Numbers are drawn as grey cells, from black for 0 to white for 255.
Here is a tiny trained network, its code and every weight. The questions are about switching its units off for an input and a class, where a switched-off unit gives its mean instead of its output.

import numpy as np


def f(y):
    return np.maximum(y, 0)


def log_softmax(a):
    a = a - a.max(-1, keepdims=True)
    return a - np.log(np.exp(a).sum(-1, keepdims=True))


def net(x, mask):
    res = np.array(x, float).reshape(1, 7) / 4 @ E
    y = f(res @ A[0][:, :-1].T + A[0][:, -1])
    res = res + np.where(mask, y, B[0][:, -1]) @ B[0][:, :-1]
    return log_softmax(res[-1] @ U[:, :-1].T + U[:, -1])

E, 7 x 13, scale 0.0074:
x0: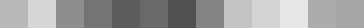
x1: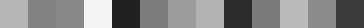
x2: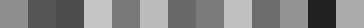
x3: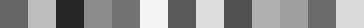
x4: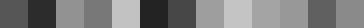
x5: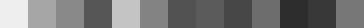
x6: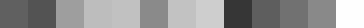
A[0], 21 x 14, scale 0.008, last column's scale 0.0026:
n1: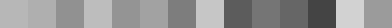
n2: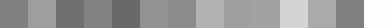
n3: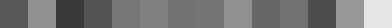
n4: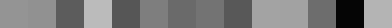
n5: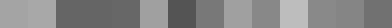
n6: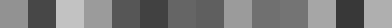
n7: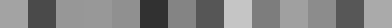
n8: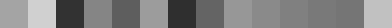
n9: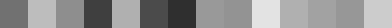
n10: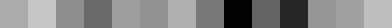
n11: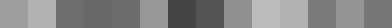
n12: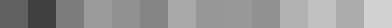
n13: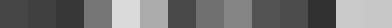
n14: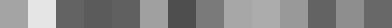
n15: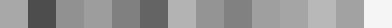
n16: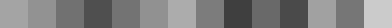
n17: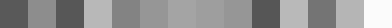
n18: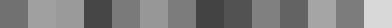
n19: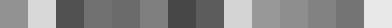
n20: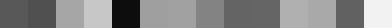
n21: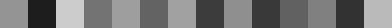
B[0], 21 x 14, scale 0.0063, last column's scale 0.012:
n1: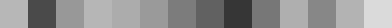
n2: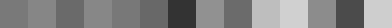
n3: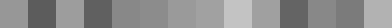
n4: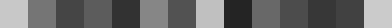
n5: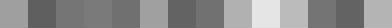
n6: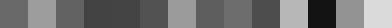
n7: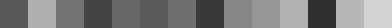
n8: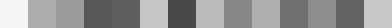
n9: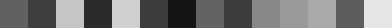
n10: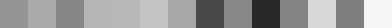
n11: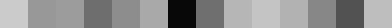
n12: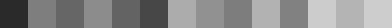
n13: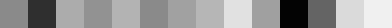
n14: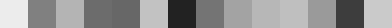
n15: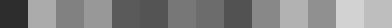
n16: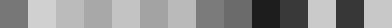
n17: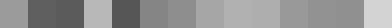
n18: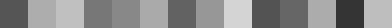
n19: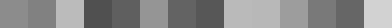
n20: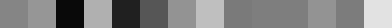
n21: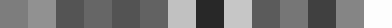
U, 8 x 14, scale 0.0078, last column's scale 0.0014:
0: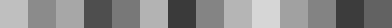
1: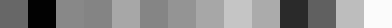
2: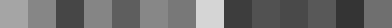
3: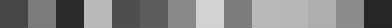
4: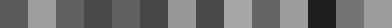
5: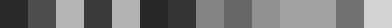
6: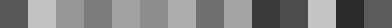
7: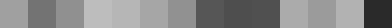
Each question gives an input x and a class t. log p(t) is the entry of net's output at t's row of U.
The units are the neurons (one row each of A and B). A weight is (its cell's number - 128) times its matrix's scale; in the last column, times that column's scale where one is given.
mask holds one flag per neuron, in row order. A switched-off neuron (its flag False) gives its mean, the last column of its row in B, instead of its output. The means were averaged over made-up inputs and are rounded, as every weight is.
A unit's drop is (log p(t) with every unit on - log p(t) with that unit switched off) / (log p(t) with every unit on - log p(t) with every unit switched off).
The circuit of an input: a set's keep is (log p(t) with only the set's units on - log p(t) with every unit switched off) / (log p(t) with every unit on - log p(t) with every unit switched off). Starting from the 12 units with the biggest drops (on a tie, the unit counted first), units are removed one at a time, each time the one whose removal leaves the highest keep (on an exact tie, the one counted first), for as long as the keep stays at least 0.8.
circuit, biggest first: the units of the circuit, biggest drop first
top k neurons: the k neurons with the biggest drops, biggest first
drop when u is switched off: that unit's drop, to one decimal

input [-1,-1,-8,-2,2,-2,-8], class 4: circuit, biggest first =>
n6
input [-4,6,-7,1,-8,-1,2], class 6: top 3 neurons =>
n10, n16, n18
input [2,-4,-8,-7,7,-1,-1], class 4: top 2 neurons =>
n21, n6
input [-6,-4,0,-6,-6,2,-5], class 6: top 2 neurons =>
n16, n18
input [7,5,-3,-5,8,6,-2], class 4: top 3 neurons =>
n6, n7, n21
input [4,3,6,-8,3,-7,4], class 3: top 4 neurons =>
n20, n12, n17, n15
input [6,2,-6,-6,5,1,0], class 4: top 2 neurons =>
n6, n7
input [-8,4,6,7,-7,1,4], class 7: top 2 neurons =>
n1, n10
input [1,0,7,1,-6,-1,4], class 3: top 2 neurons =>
n17, n20
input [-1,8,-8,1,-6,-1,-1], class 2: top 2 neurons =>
n4, n20
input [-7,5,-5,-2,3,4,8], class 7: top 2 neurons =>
n1, n18
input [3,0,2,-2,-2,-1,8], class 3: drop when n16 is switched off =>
0.1
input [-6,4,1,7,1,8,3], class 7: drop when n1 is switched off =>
0.3
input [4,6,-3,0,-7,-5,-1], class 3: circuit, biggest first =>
n20
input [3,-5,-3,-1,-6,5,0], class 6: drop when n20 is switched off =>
-0.1
